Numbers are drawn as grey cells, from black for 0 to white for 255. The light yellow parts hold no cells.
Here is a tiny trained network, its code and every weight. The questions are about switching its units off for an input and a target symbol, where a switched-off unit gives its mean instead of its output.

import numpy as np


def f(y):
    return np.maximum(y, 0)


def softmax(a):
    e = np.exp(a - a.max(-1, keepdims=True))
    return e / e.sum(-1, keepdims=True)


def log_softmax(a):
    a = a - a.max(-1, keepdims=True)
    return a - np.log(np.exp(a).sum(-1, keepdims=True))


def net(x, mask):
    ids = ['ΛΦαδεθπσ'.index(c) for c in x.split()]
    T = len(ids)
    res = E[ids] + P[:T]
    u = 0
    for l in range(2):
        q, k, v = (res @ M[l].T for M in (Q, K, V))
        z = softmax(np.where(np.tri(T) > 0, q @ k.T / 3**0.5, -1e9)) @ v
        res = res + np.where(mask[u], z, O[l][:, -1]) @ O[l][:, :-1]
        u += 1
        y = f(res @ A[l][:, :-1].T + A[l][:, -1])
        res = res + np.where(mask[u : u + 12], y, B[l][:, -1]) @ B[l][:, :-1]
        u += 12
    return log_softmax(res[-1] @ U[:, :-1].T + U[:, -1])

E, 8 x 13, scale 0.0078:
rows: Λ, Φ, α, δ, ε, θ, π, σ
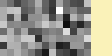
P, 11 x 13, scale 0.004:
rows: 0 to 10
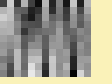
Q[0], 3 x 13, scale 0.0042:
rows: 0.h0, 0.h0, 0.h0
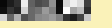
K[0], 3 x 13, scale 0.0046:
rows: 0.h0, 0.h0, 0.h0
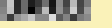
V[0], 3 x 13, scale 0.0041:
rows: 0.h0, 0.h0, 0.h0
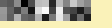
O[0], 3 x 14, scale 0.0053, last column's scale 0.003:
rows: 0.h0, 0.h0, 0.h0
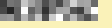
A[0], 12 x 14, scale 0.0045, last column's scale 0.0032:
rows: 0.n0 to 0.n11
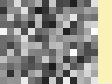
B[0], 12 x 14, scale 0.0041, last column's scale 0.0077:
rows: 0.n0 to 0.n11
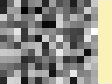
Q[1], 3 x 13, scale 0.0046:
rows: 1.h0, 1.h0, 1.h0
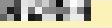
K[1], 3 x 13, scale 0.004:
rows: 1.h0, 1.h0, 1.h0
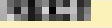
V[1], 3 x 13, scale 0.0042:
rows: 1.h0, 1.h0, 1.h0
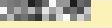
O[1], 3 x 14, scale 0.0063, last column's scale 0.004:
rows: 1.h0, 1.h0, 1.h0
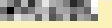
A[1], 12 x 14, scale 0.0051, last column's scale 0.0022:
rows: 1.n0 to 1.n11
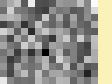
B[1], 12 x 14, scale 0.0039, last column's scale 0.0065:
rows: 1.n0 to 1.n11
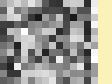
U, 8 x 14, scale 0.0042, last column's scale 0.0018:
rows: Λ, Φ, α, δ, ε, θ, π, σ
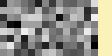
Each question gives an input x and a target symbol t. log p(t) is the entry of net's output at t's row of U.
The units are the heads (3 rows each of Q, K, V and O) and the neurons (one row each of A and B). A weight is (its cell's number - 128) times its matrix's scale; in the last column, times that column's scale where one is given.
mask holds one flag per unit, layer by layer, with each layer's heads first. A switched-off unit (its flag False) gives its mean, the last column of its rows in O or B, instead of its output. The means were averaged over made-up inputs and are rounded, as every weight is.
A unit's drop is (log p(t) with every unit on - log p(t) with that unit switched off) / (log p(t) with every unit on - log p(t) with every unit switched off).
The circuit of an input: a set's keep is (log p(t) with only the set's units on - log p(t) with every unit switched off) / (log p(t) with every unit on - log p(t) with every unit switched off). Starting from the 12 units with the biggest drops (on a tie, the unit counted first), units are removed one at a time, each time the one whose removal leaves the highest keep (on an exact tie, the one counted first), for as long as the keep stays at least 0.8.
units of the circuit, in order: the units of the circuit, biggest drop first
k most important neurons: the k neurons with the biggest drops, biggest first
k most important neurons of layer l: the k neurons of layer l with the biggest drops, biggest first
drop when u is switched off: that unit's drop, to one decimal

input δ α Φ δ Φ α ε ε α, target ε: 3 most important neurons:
(0.n11, 0.n4, 1.n3)
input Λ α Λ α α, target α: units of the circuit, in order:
(1.h0, 0.h0, 1.n0, 0.n10)
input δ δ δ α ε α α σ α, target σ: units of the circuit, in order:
(1.h0, 0.n0, 1.n0, 1.n5)
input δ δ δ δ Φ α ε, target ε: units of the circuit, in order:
(1.h0, 0.n11, 1.n3)
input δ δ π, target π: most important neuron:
(1.n8)
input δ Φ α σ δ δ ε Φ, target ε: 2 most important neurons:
(0.n11, 0.n8)
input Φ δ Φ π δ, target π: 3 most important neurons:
(0.n8, 1.n8, 0.n4)
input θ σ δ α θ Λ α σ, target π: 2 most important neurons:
(0.n0, 1.n8)
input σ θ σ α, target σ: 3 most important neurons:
(0.n0, 1.n0, 1.n5)
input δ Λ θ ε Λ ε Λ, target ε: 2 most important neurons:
(0.n11, 1.n3)
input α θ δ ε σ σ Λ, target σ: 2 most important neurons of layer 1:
(1.n0, 1.n5)
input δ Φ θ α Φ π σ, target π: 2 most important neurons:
(1.n8, 1.n1)
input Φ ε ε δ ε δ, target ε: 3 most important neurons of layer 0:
(0.n11, 0.n8, 0.n4)
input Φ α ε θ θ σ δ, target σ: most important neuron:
(0.n0)
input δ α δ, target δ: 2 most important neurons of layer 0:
(0.n11, 0.n1)
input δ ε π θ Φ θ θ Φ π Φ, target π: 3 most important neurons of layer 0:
(0.n0, 0.n4, 0.n8)
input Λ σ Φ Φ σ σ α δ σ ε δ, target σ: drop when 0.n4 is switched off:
0.2
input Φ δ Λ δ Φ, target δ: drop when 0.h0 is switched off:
0.5
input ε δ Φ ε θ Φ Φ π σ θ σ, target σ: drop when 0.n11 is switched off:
0.1
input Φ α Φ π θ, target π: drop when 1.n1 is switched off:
0.1
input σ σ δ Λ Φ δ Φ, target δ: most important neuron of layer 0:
(0.n11)
